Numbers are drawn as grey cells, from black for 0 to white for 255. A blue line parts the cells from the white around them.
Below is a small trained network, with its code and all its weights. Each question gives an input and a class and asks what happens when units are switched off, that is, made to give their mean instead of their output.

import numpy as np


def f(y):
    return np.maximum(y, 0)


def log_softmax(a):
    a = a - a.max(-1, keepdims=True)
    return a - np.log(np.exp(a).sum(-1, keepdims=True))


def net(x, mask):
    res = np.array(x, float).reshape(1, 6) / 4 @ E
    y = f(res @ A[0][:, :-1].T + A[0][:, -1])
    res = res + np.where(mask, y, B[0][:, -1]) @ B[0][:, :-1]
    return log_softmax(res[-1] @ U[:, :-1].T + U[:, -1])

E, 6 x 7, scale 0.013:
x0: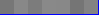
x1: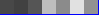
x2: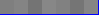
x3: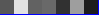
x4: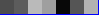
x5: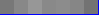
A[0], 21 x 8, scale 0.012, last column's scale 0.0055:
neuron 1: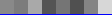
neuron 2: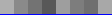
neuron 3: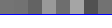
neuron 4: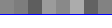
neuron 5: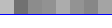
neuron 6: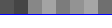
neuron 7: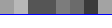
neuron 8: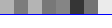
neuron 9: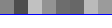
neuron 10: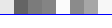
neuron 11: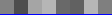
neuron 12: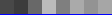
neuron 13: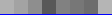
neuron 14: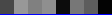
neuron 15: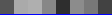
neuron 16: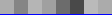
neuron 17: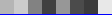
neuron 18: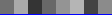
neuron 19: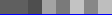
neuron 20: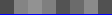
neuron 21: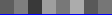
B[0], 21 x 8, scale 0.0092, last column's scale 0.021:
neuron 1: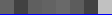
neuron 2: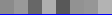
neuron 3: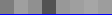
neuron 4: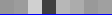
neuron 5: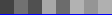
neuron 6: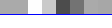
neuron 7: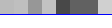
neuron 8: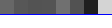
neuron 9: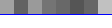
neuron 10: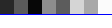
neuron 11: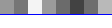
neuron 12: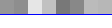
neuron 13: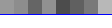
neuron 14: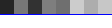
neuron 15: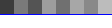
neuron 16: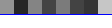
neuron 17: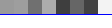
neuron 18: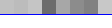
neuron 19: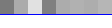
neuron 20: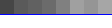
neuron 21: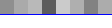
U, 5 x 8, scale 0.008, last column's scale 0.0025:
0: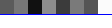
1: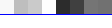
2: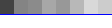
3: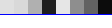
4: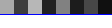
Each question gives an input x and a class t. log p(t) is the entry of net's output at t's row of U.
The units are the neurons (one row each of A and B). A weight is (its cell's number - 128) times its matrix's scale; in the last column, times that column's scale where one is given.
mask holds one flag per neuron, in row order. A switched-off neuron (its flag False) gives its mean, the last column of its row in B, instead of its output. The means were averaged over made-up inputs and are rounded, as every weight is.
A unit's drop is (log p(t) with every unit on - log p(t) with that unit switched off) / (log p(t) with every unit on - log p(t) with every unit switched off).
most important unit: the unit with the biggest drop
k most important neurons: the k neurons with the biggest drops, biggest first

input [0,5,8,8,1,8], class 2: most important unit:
neuron 14
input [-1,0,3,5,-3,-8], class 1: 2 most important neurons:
neuron 7; neuron 17
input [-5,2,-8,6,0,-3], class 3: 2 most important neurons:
neuron 10; neuron 18
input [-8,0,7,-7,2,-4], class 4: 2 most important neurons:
neuron 16; neuron 7
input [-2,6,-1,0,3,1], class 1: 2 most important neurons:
neuron 10; neuron 6
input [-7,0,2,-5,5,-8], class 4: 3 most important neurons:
neuron 16; neuron 7; neuron 17
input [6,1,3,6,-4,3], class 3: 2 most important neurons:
neuron 21; neuron 18
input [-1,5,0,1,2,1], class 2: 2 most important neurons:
neuron 17; neuron 7
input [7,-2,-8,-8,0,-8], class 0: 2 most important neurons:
neuron 10; neuron 5
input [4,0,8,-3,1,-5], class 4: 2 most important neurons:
neuron 7; neuron 17
